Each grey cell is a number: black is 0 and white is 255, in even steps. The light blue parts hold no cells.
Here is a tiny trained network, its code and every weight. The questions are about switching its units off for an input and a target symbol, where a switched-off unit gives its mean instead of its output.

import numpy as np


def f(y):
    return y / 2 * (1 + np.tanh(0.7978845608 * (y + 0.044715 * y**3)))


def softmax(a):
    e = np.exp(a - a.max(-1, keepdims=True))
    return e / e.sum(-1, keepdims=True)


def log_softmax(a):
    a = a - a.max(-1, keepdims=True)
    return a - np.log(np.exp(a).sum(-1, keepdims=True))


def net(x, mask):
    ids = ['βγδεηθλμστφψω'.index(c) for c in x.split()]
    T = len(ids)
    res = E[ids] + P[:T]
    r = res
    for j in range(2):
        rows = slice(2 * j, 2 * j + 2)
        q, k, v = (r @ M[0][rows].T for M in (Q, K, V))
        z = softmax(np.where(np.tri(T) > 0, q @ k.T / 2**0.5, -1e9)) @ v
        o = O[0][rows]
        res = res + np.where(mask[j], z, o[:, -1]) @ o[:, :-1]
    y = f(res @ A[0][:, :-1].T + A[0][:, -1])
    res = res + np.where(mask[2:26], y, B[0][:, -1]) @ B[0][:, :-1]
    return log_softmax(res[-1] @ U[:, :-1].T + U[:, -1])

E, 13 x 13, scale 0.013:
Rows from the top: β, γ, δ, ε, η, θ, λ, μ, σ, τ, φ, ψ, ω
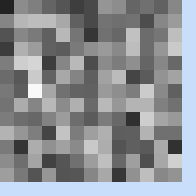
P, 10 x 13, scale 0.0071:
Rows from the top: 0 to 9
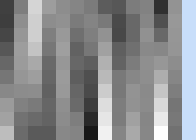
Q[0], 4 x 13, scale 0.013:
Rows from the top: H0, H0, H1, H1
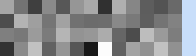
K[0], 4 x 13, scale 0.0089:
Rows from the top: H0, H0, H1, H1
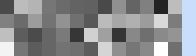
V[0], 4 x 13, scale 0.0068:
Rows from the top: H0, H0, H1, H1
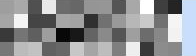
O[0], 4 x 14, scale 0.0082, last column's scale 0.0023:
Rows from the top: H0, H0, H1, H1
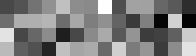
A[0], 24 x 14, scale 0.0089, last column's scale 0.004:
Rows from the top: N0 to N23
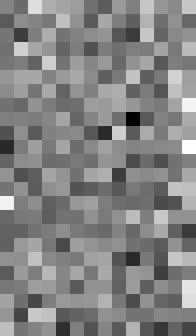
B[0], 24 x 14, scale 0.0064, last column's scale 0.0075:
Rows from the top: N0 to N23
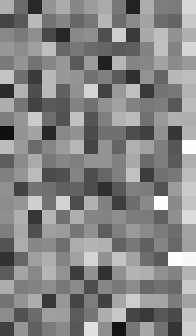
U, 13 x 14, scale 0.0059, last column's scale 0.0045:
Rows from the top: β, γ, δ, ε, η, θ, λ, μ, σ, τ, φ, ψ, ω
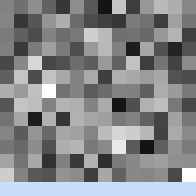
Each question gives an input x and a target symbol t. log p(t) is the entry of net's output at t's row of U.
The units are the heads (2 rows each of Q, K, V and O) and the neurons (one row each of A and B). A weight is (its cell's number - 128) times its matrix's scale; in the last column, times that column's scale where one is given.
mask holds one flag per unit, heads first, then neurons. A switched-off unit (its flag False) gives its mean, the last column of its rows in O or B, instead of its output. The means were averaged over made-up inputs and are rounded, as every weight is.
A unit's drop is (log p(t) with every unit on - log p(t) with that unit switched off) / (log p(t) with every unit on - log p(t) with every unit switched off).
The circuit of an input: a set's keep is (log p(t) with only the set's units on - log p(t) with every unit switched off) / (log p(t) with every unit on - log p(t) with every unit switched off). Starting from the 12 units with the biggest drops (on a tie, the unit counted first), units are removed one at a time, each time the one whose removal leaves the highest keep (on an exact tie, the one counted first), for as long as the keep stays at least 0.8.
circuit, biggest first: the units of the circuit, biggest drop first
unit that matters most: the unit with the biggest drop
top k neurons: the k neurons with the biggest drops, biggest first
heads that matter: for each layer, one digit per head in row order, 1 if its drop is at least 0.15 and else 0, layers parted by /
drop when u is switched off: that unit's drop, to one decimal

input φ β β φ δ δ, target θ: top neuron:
N15
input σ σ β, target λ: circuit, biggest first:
H1; N3
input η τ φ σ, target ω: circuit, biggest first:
H0; N18
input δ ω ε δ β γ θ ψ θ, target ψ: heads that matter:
01
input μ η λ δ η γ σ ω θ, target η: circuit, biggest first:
H1; N0; N5
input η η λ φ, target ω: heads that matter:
10
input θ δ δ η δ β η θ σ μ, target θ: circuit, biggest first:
H0; N19; N4
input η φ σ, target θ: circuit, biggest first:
H0; N16
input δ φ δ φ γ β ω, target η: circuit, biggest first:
N12; H1
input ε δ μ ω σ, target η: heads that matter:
11
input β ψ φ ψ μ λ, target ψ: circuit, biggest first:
H1; N14
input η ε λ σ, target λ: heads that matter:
01
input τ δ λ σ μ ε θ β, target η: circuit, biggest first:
N0; N5
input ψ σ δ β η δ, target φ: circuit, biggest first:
H1; H0; N9
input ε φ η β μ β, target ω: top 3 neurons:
N18; N10; N6
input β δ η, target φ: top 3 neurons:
N18; N23; N9
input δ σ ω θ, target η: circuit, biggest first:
H1; N0
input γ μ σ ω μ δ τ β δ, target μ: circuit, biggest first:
H1; H0
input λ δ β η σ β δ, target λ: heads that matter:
11
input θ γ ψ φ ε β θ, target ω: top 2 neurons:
N18; N6
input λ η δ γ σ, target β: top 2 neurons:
N2; N13
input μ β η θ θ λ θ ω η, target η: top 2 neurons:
N0; N5
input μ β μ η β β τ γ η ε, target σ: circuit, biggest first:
H0; N6
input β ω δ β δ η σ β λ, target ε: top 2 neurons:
N22; N0
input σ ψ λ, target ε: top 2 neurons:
N22; N23
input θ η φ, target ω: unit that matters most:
H0
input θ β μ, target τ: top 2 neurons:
N1; N23
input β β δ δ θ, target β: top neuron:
N3
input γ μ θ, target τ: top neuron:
N18
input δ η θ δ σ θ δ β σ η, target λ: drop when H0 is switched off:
0.3
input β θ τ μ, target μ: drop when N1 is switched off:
0.5
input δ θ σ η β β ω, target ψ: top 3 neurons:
N4; N2; N21
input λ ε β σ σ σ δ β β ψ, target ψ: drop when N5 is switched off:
-0.1
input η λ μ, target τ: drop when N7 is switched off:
0.0
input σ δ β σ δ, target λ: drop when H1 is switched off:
1.2
